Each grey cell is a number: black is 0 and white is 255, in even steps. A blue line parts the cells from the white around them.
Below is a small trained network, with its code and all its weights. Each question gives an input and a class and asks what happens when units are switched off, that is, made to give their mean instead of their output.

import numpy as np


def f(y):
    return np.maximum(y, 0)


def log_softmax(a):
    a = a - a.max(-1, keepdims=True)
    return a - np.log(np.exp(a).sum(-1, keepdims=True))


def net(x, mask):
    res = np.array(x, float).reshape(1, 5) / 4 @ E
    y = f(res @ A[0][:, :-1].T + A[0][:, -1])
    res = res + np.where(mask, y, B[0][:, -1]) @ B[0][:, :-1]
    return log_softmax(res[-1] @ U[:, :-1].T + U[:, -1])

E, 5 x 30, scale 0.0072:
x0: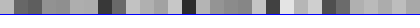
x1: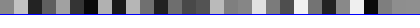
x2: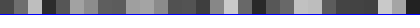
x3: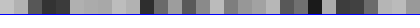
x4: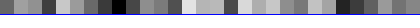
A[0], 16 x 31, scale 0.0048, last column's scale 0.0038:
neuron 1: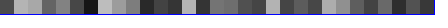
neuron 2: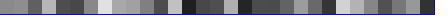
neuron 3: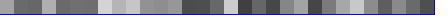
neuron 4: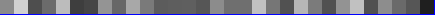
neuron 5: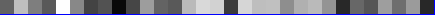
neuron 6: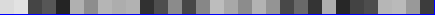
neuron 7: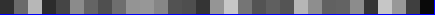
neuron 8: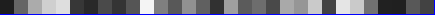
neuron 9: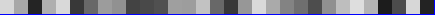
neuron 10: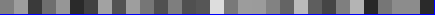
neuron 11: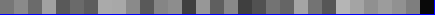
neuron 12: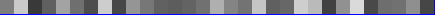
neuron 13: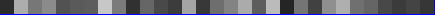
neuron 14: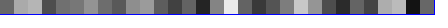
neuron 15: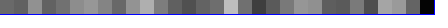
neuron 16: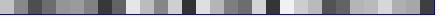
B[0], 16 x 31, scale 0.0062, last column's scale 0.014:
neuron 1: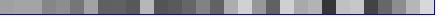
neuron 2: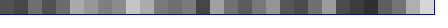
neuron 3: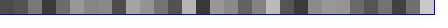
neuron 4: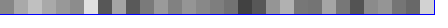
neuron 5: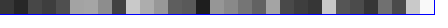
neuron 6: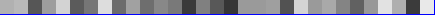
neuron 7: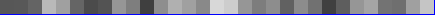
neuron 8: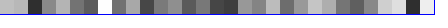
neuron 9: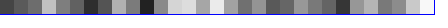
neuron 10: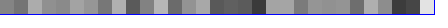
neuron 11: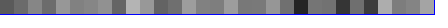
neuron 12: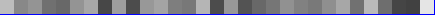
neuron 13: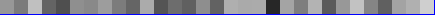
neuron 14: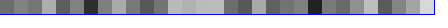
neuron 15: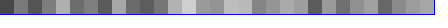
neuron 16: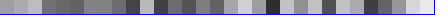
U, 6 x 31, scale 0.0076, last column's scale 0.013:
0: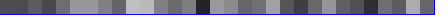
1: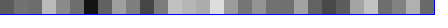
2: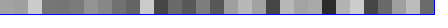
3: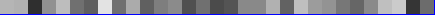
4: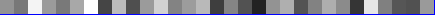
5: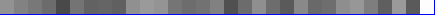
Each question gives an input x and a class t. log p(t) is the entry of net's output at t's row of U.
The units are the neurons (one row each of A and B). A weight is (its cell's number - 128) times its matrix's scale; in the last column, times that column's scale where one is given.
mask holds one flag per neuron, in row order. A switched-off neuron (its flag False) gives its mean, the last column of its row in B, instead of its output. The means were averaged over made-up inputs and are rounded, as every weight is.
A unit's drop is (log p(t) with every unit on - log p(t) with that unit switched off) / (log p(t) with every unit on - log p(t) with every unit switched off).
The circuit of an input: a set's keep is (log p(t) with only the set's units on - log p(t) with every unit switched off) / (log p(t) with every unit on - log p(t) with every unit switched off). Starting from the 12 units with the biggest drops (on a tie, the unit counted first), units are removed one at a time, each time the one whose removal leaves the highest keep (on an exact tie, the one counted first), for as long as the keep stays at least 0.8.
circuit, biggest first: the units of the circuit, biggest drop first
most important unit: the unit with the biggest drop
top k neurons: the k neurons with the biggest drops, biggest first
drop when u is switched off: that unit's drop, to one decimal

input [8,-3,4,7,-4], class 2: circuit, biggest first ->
[neuron 16]
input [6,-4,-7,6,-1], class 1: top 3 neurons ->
[neuron 9; neuron 8; neuron 1]
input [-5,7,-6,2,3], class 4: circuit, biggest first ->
[neuron 10; neuron 4]
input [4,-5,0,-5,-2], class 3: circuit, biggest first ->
[neuron 8; neuron 12]
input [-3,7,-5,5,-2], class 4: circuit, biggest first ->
[neuron 10; neuron 4]
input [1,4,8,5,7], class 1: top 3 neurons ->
[neuron 14; neuron 7; neuron 2]
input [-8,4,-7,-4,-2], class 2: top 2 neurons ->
[neuron 1; neuron 13]
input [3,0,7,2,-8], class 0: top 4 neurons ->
[neuron 2; neuron 3; neuron 9; neuron 11]
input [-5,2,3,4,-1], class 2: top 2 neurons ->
[neuron 1; neuron 8]
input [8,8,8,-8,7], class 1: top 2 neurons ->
[neuron 14; neuron 7]
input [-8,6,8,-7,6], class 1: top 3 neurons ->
[neuron 14; neuron 7; neuron 16]
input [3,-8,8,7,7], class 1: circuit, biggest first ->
[neuron 14; neuron 7; neuron 10]
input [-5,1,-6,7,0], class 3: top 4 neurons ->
[neuron 6; neuron 14; neuron 7; neuron 16]
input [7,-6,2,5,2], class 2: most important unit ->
neuron 16
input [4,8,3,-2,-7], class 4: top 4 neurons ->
[neuron 12; neuron 10; neuron 4; neuron 5]
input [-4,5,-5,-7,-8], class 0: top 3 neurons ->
[neuron 2; neuron 3; neuron 6]
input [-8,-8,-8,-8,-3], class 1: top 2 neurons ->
[neuron 9; neuron 16]
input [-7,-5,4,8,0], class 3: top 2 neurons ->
[neuron 6; neuron 16]
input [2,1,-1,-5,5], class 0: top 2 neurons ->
[neuron 5; neuron 6]
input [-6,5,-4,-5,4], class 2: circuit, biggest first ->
[neuron 1]
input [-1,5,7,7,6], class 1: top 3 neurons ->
[neuron 14; neuron 7; neuron 8]
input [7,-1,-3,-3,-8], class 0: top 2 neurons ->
[neuron 2; neuron 3]
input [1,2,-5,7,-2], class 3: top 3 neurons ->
[neuron 6; neuron 14; neuron 7]
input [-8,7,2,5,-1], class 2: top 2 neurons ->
[neuron 1; neuron 13]
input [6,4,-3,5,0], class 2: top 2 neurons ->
[neuron 16; neuron 8]
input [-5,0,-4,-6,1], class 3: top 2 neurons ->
[neuron 8; neuron 16]
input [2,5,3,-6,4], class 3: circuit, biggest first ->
[neuron 8]
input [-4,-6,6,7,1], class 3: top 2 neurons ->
[neuron 6; neuron 9]
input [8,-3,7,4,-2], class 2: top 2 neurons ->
[neuron 16; neuron 9]
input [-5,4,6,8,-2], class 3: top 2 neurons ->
[neuron 6; neuron 9]
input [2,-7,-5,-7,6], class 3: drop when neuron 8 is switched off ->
0.6
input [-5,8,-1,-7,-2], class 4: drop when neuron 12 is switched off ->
0.6
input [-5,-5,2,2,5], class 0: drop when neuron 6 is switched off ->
0.1
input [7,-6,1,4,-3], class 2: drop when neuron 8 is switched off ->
0.0
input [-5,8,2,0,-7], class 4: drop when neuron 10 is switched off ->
0.7
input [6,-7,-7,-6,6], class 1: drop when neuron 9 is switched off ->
0.4
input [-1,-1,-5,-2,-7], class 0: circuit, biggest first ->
[neuron 2]
